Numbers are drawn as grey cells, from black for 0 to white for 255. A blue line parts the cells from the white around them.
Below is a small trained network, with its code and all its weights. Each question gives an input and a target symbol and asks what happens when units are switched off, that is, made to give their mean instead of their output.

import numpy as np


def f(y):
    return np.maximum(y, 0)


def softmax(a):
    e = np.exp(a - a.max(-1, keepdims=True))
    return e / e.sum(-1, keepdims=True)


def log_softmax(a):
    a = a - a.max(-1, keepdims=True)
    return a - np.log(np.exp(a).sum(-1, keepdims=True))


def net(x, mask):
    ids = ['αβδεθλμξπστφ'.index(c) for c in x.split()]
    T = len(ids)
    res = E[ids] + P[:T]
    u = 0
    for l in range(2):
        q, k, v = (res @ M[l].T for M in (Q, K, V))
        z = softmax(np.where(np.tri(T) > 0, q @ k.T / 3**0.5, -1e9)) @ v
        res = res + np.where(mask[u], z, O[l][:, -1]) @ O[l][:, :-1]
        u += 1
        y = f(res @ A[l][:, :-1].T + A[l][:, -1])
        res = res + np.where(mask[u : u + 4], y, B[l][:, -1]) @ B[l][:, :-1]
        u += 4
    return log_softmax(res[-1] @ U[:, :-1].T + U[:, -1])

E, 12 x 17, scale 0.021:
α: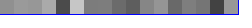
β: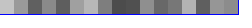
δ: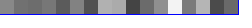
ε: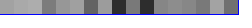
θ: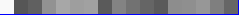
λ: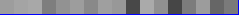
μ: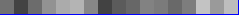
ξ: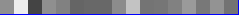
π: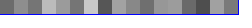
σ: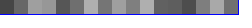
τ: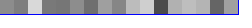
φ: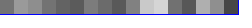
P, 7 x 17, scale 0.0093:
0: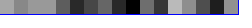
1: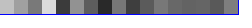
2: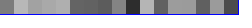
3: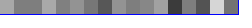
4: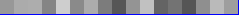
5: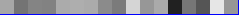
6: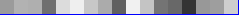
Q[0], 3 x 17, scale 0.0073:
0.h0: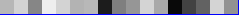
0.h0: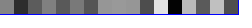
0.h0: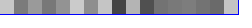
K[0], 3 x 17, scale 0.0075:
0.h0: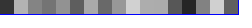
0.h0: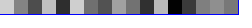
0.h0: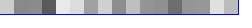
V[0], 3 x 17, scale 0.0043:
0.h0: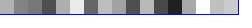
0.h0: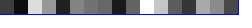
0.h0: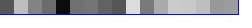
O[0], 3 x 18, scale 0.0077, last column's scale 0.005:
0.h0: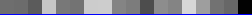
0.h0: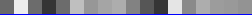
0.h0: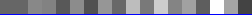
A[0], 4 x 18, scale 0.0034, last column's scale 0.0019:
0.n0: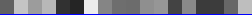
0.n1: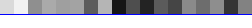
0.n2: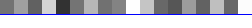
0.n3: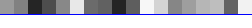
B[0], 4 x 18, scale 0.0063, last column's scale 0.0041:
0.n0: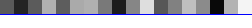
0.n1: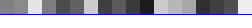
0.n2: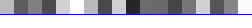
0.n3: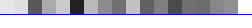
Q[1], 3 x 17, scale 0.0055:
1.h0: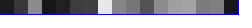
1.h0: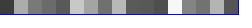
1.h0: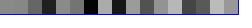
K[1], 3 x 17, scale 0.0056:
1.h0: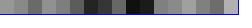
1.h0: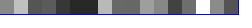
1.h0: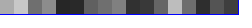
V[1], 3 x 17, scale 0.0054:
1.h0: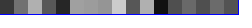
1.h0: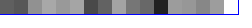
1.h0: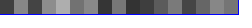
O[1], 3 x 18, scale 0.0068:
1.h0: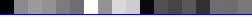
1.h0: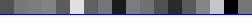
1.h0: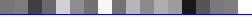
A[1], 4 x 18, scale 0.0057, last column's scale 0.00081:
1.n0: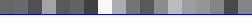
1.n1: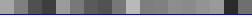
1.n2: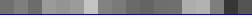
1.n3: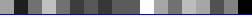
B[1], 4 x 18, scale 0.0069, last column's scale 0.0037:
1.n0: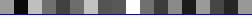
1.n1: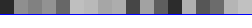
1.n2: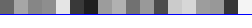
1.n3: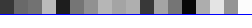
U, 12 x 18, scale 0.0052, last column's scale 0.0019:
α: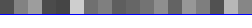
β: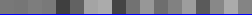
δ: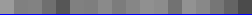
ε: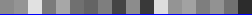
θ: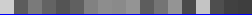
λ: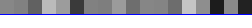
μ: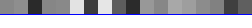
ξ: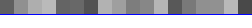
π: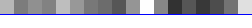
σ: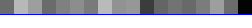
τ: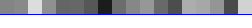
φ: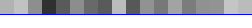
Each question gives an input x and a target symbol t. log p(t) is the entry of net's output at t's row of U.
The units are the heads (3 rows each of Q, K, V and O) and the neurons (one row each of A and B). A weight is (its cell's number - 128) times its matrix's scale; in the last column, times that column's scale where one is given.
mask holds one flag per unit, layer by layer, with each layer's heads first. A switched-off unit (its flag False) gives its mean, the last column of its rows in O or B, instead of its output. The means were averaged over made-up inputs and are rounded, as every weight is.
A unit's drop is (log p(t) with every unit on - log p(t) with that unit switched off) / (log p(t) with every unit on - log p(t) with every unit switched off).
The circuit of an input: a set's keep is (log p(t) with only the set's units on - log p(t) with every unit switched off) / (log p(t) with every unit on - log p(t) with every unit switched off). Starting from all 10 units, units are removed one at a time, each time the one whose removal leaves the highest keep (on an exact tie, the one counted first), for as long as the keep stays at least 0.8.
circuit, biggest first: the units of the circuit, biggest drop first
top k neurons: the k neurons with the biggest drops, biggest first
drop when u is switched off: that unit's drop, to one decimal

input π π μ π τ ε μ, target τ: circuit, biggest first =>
1.h0
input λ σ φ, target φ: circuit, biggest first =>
0.h0, 1.h0
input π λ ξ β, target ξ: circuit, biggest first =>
1.n3, 0.h0, 1.h0
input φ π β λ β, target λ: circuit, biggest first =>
0.h0, 1.h0, 1.n2
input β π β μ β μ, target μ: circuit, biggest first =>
0.h0, 1.h0
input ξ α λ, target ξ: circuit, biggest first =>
0.h0, 1.n3, 1.h0
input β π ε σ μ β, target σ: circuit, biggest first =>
1.h0, 0.h0
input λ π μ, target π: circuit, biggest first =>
1.h0, 0.h0
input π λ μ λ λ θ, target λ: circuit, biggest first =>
0.h0, 1.h0
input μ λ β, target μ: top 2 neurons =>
0.n1, 1.n2
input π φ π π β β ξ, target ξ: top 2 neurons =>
1.n3, 0.n2
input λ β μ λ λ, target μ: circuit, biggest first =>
0.h0, 0.n1, 1.h0
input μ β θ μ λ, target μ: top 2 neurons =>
0.n1, 1.n2
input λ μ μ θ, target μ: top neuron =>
1.n2
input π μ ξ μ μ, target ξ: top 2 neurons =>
1.n3, 0.n3
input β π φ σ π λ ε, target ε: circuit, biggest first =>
0.n1, 0.h0
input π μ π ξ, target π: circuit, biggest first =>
0.h0, 1.h0
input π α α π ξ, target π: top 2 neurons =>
0.n2, 0.n3
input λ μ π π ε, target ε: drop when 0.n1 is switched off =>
0.6
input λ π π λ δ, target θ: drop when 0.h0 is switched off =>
0.2
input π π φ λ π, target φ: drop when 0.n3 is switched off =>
0.1
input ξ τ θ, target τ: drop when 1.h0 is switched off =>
0.9
